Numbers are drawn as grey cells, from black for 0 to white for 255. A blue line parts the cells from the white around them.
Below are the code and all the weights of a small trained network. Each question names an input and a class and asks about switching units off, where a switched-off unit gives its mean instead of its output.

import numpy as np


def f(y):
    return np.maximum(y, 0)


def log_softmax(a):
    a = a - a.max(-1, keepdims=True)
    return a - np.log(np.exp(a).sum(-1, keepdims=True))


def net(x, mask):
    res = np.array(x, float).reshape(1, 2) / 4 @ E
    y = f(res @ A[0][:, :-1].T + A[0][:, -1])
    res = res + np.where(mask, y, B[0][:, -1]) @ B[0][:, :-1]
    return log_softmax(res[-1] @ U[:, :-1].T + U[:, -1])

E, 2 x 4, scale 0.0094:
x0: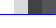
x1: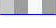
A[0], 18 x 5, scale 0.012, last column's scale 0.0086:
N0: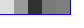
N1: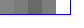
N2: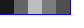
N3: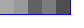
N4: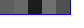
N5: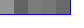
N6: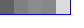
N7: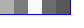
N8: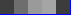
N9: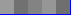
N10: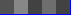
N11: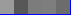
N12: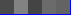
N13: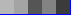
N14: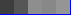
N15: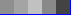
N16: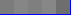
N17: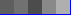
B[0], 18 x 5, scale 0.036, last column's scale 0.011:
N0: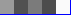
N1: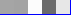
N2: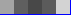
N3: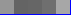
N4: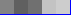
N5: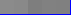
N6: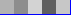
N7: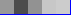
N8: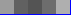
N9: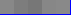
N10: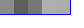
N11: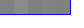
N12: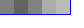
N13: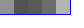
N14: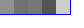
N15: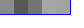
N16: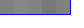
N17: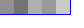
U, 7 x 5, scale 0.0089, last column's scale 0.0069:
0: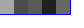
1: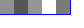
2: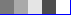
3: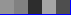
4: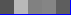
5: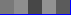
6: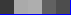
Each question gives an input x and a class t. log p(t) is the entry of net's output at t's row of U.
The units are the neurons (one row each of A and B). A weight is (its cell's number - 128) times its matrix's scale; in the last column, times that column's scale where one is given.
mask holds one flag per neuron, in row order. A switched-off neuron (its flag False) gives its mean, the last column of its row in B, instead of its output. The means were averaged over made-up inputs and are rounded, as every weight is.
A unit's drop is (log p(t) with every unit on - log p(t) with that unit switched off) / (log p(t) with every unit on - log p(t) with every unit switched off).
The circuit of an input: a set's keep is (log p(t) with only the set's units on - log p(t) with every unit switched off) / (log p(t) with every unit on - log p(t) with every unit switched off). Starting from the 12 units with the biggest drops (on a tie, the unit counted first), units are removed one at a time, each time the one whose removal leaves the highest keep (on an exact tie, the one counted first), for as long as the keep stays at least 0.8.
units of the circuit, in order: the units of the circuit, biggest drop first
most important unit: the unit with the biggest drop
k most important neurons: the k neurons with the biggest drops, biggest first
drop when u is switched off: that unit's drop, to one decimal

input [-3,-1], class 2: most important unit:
N0
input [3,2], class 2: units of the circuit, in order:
[N2, N4]
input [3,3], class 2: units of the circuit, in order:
[N2, N4]
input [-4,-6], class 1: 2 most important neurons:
[N4, N0]
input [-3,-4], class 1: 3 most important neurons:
[N0, N4, N12]
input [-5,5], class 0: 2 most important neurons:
[N2, N4]
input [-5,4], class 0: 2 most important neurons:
[N2, N4]
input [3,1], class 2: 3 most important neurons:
[N2, N8, N14]
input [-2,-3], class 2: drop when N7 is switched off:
0.3
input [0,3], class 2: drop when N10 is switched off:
0.2
